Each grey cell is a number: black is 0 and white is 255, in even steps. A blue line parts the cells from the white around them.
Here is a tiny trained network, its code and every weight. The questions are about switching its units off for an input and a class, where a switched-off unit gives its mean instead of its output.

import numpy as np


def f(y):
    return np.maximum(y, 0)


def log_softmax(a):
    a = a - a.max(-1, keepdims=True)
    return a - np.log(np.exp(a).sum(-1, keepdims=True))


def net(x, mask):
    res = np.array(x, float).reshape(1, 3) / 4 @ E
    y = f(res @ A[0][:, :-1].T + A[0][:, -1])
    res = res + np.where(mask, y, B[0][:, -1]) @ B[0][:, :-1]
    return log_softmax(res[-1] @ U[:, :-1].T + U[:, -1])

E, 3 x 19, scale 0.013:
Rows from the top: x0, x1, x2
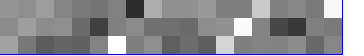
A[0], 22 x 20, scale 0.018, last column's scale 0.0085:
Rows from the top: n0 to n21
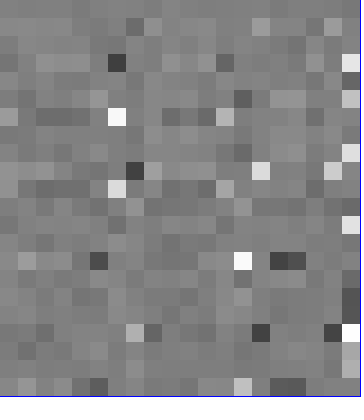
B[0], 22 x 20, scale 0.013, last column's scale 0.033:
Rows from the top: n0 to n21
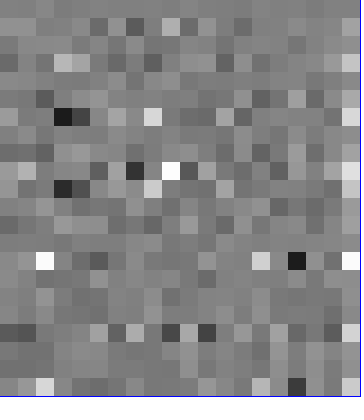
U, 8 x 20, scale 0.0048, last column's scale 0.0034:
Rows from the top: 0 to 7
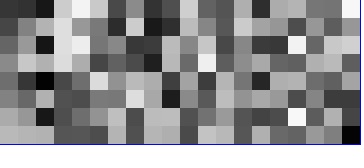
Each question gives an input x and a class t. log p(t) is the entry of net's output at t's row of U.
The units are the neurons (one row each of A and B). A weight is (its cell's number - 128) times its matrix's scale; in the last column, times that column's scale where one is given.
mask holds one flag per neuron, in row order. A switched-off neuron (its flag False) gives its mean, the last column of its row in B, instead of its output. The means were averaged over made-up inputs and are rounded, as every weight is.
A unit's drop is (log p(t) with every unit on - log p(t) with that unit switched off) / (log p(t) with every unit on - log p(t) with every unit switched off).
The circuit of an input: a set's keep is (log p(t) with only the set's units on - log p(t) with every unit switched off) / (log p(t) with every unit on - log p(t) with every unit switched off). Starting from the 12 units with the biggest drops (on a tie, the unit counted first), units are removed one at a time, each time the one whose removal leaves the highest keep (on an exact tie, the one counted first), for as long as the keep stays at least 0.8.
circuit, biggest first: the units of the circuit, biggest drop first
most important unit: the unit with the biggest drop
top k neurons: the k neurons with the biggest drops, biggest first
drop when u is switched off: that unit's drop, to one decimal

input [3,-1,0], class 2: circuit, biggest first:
[n14; n6]
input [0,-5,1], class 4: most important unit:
n9
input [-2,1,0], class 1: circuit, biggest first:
[n6; n9]
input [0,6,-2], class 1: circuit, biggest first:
[n9; n6]
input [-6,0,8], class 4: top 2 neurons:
[n14; n21]
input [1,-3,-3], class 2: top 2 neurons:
[n14; n18]
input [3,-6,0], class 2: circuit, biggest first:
[n6; n14]
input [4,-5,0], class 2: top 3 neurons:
[n6; n14; n10]
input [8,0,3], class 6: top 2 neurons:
[n14; n21]
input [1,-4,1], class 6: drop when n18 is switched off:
0.2
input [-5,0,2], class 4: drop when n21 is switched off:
0.1
